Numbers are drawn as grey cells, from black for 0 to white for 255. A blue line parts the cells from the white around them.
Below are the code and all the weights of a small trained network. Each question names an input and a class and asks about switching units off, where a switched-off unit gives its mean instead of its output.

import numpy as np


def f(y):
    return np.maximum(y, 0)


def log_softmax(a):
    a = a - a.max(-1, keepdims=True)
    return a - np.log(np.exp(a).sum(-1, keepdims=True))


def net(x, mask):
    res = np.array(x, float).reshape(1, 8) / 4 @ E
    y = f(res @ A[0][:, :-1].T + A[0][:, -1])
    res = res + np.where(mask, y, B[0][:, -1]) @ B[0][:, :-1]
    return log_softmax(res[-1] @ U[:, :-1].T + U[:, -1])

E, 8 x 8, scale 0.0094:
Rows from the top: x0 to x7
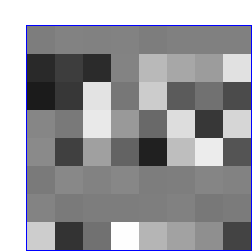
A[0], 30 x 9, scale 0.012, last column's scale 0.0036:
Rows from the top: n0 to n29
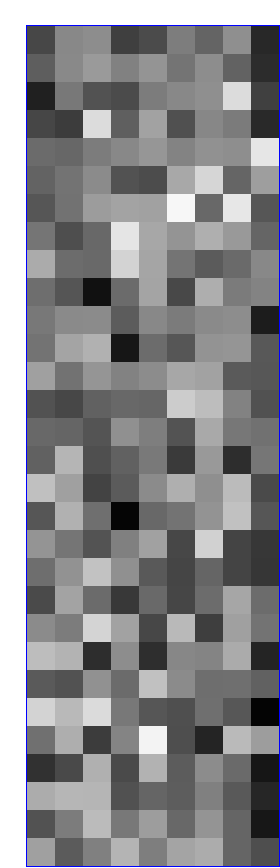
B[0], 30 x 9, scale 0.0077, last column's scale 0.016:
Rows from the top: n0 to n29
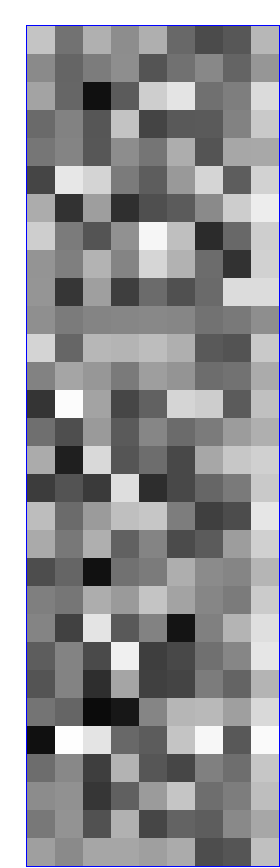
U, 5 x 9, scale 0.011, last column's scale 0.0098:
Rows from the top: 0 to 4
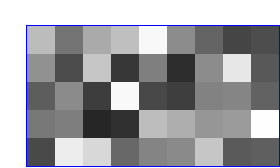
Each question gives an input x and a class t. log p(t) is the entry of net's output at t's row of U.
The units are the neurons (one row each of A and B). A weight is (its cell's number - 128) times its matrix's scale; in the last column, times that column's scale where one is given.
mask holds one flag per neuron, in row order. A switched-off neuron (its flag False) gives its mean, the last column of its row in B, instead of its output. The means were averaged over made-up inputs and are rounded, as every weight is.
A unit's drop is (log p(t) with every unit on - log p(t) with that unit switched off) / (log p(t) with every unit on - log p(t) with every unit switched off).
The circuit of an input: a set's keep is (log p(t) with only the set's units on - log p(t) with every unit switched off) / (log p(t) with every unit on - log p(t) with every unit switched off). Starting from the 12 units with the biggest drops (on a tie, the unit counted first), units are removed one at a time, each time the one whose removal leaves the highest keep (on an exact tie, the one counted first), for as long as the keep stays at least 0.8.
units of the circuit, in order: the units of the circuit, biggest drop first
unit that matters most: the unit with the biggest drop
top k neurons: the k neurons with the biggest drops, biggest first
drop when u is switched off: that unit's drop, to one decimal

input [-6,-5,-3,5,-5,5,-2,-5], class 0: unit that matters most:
n11
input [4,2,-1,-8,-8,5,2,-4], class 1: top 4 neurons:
(n9 n15 n5 n13)
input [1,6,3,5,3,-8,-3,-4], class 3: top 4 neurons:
(n2 n15 n13 n9)
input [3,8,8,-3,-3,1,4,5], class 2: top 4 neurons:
(n23 n26 n3 n24)
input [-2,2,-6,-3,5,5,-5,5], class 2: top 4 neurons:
(n22 n25 n16 n17)
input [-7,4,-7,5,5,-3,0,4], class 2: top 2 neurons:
(n16 n22)
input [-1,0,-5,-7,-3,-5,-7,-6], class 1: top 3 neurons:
(n15 n9 n7)
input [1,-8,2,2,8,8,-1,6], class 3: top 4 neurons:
(n24 n25 n19 n27)
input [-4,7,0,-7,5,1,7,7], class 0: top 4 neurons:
(n7 n29 n6 n24)
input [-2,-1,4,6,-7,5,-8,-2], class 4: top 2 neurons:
(n25 n9)
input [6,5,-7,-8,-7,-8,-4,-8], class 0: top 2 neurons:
(n17 n2)
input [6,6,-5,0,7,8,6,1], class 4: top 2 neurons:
(n13 n5)
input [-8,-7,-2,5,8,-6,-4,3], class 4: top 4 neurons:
(n5 n2 n21 n7)
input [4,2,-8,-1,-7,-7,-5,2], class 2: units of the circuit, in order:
(n22)
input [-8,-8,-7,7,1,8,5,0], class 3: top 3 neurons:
(n24 n27 n15)
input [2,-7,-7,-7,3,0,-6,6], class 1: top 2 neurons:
(n15 n18)
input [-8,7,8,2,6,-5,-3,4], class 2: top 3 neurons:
(n3 n26 n23)
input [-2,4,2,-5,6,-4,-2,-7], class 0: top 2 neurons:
(n17 n25)
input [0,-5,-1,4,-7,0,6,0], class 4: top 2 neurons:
(n25 n2)
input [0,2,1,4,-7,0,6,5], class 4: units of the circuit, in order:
(n25)
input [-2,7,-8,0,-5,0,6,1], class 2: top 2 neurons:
(n16 n22)
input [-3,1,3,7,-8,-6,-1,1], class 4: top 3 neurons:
(n25 n9 n15)
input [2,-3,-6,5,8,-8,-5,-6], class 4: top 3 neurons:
(n5 n13 n7)
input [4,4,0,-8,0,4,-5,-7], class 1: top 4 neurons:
(n9 n15 n7 n8)
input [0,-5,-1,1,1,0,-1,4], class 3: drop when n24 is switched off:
0.6
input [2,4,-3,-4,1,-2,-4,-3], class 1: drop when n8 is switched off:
0.2
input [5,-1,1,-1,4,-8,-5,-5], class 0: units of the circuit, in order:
(n11)
